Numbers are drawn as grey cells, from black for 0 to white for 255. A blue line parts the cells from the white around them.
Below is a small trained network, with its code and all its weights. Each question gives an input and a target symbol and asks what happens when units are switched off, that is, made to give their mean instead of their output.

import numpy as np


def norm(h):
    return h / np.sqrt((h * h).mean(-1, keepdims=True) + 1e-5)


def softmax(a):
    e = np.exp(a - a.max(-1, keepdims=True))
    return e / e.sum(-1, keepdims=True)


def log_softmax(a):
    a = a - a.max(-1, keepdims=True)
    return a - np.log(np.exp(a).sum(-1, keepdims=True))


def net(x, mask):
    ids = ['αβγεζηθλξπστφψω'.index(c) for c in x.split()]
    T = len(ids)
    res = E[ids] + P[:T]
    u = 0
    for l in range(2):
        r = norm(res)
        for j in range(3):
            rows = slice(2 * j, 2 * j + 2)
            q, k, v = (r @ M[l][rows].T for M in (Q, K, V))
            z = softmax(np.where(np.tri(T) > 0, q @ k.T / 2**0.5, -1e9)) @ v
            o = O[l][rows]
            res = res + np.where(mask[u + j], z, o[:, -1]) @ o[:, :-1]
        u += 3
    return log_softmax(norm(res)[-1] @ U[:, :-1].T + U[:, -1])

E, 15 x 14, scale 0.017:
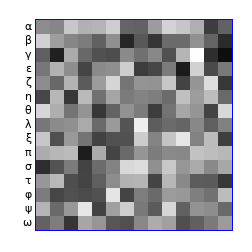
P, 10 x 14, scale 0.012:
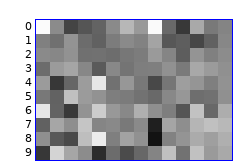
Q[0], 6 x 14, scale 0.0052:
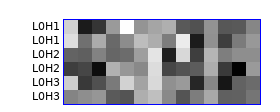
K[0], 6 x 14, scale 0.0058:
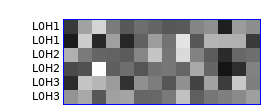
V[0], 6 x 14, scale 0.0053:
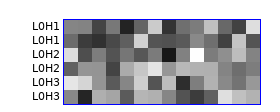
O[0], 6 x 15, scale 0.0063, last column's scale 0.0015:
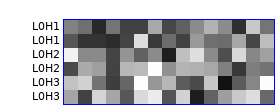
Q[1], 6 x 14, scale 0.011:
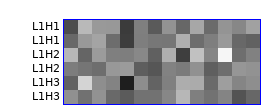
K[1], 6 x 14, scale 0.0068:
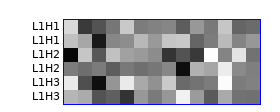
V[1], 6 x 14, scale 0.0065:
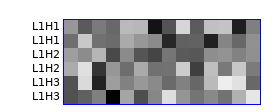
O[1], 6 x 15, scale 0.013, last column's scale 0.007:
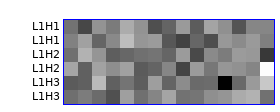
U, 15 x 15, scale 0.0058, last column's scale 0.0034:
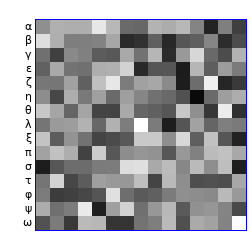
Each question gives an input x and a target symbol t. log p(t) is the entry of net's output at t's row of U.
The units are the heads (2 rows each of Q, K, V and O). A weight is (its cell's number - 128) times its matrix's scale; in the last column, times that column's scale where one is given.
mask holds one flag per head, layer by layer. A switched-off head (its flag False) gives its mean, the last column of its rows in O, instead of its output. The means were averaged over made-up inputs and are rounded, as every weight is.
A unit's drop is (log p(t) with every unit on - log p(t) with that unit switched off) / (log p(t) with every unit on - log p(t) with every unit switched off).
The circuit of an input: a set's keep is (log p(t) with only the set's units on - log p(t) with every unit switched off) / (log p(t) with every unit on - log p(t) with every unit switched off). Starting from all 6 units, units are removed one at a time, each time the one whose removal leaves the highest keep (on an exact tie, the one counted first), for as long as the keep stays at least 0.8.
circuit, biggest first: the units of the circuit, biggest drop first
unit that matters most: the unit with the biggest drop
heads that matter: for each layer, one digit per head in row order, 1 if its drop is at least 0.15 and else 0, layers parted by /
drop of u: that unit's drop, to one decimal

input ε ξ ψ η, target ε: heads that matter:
000 / 100
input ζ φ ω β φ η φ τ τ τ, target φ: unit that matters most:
L0H1
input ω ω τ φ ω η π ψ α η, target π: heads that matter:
110 / 001
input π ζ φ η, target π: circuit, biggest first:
(L1H3, L1H2)
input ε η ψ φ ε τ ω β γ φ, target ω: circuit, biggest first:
(L1H2, L0H3)
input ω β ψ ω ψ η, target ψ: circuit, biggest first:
(L1H1, L1H3)
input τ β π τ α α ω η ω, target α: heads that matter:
000 / 101
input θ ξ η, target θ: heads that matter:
100 / 000
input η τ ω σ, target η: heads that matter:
000 / 001
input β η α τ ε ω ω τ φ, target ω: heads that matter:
000 / 011
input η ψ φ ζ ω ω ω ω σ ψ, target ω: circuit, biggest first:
(L0H3, L1H3)
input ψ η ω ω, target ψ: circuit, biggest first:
(L1H1, L1H3)
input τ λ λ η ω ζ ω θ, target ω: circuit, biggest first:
(L0H3, L1H2)
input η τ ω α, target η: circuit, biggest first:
(L1H3)
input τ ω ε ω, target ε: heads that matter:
000 / 110
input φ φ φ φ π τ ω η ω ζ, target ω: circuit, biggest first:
(L1H2, L0H3, L1H3)
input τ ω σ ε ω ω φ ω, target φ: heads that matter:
101 / 010
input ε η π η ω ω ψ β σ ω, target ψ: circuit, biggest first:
(L0H3, L1H3)
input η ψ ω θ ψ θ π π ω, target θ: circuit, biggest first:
(L0H1, L1H2)
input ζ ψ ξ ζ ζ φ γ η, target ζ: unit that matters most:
L0H1
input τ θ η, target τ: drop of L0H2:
0.1
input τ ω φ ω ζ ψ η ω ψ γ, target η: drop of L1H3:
0.7
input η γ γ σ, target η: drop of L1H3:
0.7
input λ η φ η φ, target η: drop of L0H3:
-0.1
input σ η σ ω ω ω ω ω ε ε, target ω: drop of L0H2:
-0.1
